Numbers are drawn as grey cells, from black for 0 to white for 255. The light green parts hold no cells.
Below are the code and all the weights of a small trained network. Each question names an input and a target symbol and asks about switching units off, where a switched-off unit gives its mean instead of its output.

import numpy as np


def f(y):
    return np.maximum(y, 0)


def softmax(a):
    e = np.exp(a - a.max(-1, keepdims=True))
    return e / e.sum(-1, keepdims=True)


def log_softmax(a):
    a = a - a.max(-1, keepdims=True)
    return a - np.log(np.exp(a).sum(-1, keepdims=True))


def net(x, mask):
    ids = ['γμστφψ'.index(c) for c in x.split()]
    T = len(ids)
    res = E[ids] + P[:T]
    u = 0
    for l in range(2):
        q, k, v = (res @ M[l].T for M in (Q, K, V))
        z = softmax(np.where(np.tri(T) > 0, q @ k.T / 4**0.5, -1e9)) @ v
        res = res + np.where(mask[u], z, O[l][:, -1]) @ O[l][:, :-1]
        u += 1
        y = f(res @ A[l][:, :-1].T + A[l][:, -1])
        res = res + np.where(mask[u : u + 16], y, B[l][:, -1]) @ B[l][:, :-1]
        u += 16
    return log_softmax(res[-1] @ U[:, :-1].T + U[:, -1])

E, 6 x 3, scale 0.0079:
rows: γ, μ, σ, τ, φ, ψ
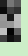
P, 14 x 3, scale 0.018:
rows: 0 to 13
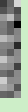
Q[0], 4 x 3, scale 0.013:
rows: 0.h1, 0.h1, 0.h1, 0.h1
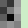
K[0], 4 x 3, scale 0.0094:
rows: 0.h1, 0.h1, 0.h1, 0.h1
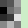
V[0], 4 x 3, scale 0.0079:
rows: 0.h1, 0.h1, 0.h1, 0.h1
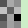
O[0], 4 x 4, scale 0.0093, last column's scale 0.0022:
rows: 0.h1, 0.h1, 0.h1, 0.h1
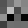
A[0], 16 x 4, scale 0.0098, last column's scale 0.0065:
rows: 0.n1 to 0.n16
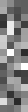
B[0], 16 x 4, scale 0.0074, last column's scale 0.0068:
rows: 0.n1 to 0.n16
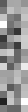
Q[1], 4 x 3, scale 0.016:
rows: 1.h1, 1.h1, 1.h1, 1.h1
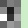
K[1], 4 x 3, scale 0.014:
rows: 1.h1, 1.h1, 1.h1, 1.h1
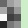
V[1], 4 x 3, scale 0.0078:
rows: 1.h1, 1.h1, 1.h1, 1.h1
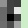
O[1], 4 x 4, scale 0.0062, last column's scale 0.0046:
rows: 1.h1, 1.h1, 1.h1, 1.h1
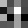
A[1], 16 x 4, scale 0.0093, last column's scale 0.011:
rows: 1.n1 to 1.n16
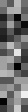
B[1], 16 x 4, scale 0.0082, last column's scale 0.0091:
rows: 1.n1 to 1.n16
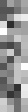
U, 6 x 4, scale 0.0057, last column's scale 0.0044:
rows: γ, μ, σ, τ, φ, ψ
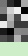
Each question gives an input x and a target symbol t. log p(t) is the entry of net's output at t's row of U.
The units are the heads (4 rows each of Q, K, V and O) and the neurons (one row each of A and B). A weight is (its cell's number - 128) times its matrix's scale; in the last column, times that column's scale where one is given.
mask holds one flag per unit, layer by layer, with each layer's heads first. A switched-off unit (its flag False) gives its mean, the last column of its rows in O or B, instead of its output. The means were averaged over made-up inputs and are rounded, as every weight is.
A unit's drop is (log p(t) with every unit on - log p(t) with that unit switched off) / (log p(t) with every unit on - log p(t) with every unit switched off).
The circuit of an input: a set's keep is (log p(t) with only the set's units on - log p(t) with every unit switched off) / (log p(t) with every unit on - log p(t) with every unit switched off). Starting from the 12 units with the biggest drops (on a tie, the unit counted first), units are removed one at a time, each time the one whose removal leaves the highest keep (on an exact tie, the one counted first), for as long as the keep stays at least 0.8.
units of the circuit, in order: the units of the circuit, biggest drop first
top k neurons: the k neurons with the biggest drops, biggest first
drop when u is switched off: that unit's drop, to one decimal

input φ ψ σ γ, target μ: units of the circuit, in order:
1.n3, 1.n5
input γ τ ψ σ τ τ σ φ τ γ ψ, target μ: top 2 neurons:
0.n4, 0.n10
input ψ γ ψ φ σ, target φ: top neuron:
0.n15
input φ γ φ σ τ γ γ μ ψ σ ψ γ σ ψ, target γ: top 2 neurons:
0.n3, 0.n15
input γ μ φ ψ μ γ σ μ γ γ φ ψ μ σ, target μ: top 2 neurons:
0.n4, 0.n10
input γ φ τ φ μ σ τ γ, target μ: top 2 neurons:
0.n4, 0.n10
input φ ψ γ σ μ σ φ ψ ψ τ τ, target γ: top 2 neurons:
0.n3, 0.n5
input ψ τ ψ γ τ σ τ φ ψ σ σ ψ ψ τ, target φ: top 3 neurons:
1.n14, 0.n6, 0.n15
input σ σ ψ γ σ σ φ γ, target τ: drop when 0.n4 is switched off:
0.2
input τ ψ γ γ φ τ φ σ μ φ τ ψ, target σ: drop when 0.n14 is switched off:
0.0
